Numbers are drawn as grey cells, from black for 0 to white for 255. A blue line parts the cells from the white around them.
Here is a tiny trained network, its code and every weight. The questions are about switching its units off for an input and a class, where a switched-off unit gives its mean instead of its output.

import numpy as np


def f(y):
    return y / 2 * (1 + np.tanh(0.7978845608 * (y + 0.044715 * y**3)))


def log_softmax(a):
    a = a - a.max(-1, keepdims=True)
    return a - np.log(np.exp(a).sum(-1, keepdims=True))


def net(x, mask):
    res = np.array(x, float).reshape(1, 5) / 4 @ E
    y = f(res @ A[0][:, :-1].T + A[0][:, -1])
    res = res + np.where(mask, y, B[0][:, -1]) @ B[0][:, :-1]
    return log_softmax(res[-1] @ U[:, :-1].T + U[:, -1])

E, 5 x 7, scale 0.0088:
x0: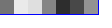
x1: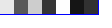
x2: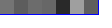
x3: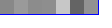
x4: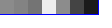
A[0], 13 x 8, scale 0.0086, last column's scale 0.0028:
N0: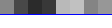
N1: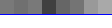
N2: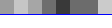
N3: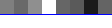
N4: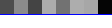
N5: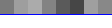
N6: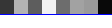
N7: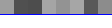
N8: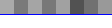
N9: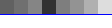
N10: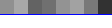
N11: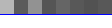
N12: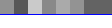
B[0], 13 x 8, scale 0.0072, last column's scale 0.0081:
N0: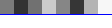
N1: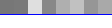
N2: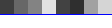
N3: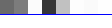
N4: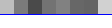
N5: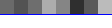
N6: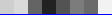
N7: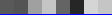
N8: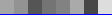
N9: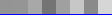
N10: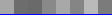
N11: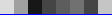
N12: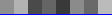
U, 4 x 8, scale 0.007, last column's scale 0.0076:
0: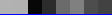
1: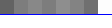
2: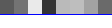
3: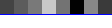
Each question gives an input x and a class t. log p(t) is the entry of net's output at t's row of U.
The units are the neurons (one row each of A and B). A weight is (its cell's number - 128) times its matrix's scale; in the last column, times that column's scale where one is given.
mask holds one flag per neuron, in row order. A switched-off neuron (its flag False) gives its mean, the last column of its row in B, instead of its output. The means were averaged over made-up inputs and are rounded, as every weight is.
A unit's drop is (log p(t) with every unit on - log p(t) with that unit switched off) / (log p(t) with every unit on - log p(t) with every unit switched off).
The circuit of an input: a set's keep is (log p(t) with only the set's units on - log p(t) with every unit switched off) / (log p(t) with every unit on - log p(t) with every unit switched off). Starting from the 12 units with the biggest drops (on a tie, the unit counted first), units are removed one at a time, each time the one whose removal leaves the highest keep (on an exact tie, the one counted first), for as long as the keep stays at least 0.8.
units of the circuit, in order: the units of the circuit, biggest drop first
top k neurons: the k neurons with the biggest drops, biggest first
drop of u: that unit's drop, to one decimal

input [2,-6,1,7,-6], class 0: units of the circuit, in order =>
[N3; N6]
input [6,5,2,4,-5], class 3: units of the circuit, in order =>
[N2]
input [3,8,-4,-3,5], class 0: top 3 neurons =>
[N11; N8; N12]
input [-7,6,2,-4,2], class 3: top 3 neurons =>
[N7; N0; N6]
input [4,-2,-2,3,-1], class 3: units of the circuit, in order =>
[N3; N2]
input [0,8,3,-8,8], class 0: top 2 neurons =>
[N11; N12]
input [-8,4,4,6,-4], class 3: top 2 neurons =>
[N0; N3]
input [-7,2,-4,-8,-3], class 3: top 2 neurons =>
[N0; N3]
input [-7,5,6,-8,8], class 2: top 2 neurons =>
[N3; N2]
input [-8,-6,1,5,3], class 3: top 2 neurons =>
[N7; N0]
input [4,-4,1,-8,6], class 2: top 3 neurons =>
[N3; N11; N0]
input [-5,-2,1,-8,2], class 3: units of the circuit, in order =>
[N7; N0]
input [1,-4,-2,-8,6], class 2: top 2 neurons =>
[N3; N11]
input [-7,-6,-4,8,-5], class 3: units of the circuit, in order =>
[N0]
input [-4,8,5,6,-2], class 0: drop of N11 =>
0.2
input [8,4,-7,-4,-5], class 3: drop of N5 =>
0.3
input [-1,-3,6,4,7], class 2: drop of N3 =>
0.7
